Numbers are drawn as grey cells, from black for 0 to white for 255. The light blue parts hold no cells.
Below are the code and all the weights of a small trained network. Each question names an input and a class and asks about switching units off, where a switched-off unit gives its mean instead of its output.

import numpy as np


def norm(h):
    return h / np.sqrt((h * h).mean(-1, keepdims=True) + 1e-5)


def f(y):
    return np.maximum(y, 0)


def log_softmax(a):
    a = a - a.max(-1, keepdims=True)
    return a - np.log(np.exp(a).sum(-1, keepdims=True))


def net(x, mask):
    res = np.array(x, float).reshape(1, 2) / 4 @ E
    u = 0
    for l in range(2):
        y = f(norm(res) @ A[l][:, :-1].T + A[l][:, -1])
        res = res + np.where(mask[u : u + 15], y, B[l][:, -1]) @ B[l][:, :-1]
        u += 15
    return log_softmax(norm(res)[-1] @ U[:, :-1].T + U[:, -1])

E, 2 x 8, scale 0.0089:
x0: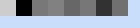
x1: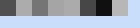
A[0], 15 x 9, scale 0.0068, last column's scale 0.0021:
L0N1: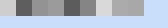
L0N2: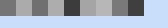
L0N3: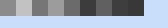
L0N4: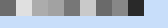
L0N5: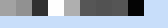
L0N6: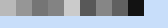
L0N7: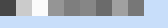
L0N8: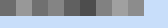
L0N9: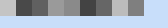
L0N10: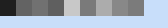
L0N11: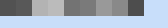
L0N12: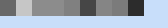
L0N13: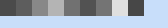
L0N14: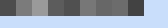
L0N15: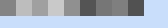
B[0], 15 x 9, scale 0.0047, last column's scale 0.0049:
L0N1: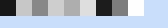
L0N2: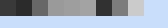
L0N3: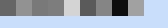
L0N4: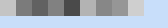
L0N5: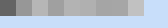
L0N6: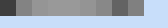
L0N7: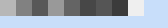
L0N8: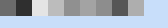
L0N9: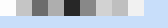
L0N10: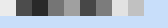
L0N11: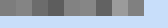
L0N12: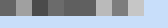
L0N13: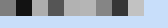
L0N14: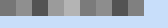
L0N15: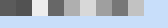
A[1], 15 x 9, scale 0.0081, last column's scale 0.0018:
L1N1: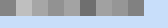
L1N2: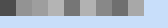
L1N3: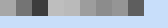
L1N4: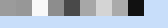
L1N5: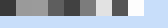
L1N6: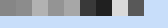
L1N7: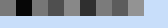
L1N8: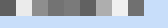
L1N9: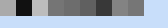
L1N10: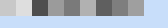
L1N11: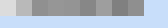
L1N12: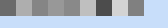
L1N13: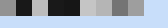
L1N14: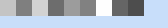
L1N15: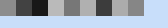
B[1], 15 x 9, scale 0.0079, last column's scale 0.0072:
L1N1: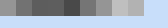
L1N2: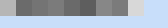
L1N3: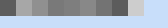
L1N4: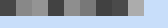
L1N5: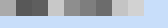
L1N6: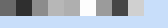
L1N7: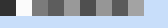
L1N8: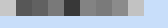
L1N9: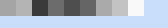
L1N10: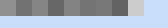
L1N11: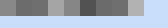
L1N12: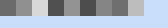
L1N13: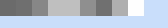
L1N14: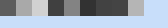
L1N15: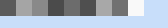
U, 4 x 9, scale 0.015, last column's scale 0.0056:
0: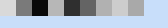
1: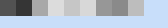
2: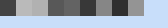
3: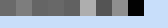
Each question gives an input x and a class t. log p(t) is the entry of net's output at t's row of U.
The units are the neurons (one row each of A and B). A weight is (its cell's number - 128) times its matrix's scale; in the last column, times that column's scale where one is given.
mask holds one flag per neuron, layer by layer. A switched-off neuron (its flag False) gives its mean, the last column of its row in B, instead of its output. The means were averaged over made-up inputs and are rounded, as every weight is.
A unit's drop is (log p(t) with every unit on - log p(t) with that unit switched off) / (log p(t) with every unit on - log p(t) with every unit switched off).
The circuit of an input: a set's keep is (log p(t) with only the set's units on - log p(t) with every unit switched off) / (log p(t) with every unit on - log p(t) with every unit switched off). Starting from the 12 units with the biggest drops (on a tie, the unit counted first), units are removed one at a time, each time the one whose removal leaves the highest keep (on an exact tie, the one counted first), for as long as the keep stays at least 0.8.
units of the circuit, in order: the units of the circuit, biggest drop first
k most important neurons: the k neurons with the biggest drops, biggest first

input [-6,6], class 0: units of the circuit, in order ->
L1N8
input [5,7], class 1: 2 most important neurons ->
L1N6; L0N5
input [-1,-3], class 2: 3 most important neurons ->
L0N1; L1N6; L1N13
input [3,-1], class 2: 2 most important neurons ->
L0N7; L0N9
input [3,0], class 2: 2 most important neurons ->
L0N7; L0N9
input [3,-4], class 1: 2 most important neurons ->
L1N13; L0N7
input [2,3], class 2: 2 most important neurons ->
L0N9; L0N1
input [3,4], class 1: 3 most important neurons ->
L1N6; L0N5; L0N7
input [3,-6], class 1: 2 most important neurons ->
L1N13; L0N1
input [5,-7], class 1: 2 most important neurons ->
L1N13; L0N1
